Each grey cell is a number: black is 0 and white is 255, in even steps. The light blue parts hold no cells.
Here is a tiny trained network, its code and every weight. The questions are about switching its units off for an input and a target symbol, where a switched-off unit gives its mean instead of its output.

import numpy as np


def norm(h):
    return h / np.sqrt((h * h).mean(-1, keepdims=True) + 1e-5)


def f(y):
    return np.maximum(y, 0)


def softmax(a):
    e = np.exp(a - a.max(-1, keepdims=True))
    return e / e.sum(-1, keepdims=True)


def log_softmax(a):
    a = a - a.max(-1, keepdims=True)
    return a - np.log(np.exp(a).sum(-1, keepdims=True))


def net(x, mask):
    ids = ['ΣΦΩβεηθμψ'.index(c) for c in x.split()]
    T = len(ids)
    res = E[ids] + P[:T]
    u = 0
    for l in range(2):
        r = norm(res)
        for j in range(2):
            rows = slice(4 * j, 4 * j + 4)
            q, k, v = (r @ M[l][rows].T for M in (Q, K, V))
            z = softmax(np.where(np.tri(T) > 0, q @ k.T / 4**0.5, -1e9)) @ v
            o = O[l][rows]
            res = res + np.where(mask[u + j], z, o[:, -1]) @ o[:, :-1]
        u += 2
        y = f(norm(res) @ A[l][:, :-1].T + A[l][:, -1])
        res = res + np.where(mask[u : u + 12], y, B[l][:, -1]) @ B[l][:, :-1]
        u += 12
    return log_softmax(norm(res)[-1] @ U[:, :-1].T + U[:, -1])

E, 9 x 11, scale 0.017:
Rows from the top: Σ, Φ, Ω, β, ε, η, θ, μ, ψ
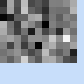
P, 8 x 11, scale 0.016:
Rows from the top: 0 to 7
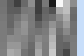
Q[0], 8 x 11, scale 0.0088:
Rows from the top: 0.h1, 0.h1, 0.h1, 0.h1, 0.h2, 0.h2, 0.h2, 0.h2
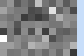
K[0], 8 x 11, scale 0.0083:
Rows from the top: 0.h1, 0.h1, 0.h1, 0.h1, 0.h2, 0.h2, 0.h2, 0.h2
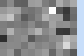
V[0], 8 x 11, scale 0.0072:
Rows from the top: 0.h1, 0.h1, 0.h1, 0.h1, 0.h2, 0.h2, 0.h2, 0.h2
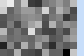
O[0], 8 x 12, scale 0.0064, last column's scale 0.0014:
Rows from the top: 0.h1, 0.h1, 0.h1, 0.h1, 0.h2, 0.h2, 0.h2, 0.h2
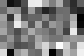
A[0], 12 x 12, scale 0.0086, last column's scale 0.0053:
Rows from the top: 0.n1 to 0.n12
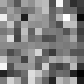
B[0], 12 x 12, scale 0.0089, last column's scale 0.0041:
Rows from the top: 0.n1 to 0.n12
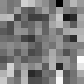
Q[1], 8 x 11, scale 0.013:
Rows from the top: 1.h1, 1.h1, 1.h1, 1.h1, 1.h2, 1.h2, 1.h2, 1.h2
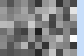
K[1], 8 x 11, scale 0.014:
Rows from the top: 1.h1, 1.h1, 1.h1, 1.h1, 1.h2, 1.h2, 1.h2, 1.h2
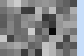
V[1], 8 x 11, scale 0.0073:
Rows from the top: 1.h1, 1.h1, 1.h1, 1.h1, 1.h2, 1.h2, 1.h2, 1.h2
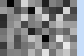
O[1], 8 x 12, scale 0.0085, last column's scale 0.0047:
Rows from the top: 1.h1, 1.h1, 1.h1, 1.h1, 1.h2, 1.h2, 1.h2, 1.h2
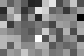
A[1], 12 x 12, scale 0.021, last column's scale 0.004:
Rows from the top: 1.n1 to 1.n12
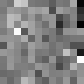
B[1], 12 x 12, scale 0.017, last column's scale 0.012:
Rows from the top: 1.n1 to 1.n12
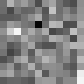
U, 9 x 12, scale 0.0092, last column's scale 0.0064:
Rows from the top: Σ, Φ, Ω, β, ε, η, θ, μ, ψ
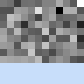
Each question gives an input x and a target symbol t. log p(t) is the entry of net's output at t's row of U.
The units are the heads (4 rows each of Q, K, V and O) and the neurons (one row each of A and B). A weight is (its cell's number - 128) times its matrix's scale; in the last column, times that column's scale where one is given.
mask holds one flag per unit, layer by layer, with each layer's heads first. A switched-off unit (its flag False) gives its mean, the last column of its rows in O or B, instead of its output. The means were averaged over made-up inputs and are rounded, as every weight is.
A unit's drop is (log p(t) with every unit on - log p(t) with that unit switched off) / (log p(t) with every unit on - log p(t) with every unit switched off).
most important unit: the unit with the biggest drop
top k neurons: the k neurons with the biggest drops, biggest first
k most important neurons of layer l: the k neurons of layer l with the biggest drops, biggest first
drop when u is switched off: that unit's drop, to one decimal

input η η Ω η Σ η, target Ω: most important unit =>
0.h2
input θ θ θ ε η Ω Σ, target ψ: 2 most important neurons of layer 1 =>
(1.n12, 1.n6)
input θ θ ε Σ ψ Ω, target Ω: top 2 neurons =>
(0.n11, 1.n12)
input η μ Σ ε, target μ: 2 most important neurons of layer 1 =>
(1.n7, 1.n12)
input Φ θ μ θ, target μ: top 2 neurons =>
(1.n7, 1.n12)
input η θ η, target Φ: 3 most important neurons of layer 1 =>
(1.n4, 1.n12, 1.n9)
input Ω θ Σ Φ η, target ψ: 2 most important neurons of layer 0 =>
(0.n3, 0.n6)
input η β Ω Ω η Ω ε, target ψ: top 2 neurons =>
(0.n5, 1.n12)
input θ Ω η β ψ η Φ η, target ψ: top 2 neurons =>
(0.n10, 1.n6)
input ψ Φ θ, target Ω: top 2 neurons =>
(0.n1, 1.n12)
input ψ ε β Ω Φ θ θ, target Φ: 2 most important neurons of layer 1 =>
(1.n12, 1.n4)
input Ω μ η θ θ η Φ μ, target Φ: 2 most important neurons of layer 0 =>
(0.n2, 0.n10)
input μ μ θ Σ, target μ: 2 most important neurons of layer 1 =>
(1.n7, 1.n12)
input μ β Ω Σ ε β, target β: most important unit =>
1.h1
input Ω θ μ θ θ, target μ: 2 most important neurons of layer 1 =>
(1.n7, 1.n3)
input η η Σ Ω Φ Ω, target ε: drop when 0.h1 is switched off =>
0.5
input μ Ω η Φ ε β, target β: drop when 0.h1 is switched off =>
0.9
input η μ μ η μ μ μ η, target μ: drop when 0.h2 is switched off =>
0.2
